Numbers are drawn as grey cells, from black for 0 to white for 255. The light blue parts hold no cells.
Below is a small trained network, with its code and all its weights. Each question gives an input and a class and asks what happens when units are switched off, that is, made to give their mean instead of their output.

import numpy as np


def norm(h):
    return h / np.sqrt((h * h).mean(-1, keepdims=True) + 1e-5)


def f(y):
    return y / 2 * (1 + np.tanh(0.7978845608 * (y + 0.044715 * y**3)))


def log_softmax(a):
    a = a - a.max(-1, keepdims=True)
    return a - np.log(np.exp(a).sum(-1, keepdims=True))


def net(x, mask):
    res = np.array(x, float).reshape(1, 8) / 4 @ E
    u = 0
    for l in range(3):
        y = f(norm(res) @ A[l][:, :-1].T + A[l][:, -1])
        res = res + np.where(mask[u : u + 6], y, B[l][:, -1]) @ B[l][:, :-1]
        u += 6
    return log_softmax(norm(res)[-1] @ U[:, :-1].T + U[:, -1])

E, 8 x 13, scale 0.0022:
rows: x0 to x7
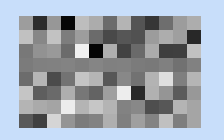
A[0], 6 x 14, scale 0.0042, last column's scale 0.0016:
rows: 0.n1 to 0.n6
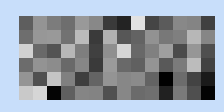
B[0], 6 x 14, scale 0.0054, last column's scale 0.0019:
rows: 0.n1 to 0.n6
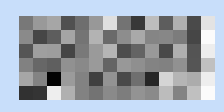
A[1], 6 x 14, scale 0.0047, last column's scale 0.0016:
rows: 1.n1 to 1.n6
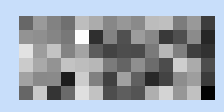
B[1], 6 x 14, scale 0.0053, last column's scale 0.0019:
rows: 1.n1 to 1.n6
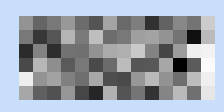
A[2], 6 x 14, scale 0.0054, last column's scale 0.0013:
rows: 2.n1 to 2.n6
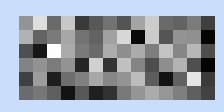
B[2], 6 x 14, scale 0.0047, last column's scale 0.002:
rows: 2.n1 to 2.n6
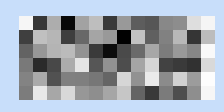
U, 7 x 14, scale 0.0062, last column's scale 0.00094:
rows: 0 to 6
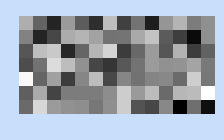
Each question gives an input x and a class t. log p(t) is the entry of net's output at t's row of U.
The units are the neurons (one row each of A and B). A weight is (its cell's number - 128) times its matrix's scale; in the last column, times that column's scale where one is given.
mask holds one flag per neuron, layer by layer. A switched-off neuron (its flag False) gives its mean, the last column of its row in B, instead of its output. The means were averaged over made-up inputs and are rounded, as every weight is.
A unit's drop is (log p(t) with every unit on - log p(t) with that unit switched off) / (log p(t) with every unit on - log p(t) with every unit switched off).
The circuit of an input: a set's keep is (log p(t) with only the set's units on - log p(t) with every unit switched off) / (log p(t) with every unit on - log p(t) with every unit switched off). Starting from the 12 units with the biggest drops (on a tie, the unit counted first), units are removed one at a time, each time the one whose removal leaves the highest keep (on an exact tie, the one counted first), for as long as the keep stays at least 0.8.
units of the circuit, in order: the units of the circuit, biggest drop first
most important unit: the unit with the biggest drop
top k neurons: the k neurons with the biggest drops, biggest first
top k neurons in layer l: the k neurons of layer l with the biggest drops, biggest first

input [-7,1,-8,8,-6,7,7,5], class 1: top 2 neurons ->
[2.n4 0.n6]
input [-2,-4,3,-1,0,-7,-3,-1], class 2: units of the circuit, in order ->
[0.n1]
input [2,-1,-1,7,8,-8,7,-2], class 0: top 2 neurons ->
[1.n6 0.n3]
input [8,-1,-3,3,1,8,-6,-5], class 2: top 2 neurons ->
[2.n2 0.n3]
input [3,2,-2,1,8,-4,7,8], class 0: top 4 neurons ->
[1.n6 0.n6 1.n1 2.n6]
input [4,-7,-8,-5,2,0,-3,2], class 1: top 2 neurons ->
[2.n4 1.n3]
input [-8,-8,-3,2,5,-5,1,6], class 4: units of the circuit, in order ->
[2.n1 0.n6]
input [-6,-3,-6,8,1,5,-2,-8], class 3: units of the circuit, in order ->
[0.n6 2.n3]
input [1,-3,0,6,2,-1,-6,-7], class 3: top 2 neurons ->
[0.n6 2.n3]
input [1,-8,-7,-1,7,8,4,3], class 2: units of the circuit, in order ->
[2.n2 0.n3]
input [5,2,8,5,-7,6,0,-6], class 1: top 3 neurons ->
[1.n2 0.n1 1.n6]
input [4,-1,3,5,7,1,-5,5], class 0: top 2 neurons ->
[1.n6 0.n6]
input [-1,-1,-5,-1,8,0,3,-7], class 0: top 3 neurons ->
[1.n6 1.n1 0.n2]
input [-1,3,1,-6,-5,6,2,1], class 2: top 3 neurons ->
[0.n3 2.n2 1.n6]
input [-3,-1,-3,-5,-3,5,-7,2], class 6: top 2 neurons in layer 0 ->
[0.n1 0.n6]
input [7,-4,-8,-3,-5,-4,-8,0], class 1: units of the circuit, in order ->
[2.n4]
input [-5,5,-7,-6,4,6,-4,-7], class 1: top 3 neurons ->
[2.n4 0.n5 0.n1]
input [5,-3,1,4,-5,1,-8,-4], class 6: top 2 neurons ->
[2.n6 1.n3]
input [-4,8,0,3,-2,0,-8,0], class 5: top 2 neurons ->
[1.n3 2.n5]
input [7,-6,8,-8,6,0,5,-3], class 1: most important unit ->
1.n2
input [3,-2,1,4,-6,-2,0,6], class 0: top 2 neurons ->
[0.n5 0.n6]
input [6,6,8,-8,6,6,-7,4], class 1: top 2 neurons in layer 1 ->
[1.n2 1.n4]
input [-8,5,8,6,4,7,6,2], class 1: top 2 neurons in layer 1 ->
[1.n2 1.n5]
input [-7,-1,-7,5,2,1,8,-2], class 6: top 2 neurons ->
[1.n4 0.n2]
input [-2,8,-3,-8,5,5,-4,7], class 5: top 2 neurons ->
[1.n3 0.n6]
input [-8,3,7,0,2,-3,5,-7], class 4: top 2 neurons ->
[2.n1 2.n4]
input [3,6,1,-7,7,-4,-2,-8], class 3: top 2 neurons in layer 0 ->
[0.n6 0.n5]
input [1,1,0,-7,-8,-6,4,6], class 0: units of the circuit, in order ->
[0.n5]
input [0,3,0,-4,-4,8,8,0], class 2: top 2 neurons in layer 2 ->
[2.n2 2.n6]
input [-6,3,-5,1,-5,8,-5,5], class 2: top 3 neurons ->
[2.n2 0.n6 0.n3]
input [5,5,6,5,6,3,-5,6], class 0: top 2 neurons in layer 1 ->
[1.n6 1.n1]
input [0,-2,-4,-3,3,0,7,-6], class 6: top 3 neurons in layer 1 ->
[1.n4 1.n5 1.n3]
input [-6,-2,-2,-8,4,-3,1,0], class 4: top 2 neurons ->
[2.n1 0.n5]
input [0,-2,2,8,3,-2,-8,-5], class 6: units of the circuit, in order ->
[2.n6]
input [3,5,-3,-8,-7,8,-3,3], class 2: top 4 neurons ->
[2.n2 0.n3 1.n6 1.n1]
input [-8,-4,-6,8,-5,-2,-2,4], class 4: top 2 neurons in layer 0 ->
[0.n6 0.n2]
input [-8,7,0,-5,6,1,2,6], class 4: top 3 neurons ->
[2.n1 0.n6 0.n5]
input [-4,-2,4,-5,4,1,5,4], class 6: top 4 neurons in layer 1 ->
[1.n4 1.n5 1.n3 1.n1]
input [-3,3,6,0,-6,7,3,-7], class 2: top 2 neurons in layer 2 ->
[2.n2 2.n4]
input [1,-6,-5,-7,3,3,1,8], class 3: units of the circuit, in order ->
[2.n3]
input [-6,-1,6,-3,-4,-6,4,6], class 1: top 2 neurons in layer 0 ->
[0.n6 0.n3]
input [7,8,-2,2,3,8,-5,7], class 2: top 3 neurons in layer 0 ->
[0.n6 0.n3 0.n5]
